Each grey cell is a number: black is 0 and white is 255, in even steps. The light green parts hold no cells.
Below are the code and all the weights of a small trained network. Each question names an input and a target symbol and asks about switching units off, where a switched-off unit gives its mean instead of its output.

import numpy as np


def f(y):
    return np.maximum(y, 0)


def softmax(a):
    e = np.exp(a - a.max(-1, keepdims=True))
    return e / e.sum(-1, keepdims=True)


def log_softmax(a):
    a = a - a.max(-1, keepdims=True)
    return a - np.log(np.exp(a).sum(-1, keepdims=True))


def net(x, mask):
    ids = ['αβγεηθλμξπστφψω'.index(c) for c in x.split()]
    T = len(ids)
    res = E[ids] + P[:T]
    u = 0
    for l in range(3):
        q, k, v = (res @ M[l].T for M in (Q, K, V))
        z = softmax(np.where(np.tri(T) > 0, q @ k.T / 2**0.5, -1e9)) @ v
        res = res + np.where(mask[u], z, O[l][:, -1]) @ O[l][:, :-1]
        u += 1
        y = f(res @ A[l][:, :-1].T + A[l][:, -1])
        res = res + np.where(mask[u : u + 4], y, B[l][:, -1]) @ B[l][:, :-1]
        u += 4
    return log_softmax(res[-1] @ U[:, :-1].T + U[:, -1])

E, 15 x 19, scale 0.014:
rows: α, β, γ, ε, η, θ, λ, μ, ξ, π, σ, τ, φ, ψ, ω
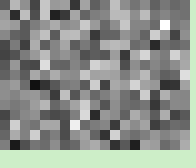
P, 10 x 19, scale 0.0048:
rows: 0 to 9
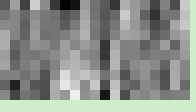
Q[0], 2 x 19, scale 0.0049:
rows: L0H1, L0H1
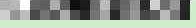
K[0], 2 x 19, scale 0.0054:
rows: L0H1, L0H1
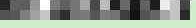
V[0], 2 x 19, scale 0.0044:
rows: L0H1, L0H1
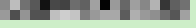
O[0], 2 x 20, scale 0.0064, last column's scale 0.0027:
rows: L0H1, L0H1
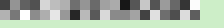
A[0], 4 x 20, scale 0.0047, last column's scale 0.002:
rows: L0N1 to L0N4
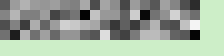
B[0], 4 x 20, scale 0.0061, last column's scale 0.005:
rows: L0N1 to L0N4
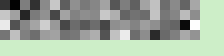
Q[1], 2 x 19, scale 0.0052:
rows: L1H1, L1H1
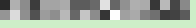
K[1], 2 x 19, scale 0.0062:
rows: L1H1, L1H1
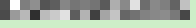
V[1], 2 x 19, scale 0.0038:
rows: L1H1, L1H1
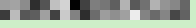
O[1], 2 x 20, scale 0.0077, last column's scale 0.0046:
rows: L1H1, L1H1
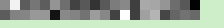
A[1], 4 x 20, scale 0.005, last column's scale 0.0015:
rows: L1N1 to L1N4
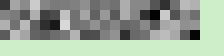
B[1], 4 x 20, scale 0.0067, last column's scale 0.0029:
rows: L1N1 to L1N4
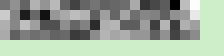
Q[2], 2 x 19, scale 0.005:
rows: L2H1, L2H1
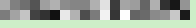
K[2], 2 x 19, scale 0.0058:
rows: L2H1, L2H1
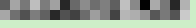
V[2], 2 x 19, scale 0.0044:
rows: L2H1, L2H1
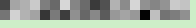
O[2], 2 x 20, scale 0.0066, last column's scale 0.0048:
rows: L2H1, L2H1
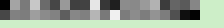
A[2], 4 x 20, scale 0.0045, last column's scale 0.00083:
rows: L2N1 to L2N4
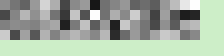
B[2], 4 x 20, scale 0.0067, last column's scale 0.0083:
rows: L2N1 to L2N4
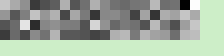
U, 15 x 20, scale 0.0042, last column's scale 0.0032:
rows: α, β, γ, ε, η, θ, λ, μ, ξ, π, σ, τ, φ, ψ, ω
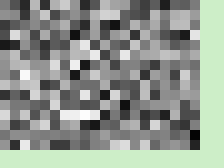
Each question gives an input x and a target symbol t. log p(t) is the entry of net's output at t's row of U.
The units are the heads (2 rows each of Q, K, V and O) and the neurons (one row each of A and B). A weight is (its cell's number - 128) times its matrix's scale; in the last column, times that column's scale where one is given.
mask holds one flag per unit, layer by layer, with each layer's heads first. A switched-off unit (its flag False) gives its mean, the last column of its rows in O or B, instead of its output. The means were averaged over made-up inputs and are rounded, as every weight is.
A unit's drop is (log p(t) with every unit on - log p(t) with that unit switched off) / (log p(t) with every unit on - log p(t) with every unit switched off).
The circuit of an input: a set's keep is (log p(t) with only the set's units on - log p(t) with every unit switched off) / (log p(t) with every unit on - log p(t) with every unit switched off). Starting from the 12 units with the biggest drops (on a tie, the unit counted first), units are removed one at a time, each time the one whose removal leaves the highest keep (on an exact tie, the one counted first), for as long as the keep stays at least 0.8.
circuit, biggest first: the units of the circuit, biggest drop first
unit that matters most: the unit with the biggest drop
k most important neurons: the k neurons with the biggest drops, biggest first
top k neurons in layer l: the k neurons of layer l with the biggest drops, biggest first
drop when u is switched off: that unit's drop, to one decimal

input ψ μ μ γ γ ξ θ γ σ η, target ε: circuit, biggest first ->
L0H1; L1H1
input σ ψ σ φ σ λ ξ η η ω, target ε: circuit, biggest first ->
L0H1; L0N4; L1H1
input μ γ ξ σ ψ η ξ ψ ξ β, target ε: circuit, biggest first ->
L0H1; L1H1; L0N4
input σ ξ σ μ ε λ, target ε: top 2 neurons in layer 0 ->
L0N4; L0N1
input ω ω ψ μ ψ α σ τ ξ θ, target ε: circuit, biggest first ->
L0N4; L0H1; L1H1; L2N1
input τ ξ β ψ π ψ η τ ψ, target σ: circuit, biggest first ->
L0H1; L0N1; L2H1
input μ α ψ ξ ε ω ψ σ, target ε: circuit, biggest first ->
L0H1; L1H1; L0N1
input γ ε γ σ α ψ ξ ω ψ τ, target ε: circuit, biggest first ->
L0H1; L0N4; L1H1; L0N1
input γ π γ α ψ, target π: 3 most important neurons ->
L2N1; L2N2; L0N3
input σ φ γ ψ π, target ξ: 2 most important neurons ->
L1N3; L0N3
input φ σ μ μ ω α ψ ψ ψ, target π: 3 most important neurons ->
L2N1; L2N2; L2N3
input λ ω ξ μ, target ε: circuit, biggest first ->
L0H1; L1H1; L0N3
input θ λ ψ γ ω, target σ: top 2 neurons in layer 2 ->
L2N1; L2N4
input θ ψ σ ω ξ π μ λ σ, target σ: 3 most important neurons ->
L0N1; L2N4; L2N1
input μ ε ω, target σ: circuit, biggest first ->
L1H1; L2H1; L0N3
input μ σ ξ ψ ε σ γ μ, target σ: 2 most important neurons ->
L0N1; L0N3
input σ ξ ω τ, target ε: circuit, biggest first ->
L0H1; L1H1; L0N4; L0N1
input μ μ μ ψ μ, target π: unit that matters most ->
L2H1
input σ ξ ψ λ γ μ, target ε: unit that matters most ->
L0H1
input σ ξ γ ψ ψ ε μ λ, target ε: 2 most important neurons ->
L0N1; L0N4
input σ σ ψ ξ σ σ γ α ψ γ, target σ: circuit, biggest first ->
L0H1; L0N1
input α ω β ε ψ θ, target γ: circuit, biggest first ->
L2H1
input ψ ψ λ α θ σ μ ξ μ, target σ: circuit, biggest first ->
L0H1; L2H1; L0N1
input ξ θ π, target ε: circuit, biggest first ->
L0H1; L1H1
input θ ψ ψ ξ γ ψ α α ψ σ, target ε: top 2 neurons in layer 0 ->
L0N4; L0N3
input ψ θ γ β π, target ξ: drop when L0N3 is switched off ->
0.1
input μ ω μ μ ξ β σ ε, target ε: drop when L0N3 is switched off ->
-0.1
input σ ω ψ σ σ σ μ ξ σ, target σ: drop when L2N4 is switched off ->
0.1
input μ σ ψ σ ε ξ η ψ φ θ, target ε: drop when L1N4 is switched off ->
0.0
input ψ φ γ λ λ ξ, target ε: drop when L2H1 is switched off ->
-0.1
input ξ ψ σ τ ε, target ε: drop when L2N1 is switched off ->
0.4
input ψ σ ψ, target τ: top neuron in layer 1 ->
L1N1
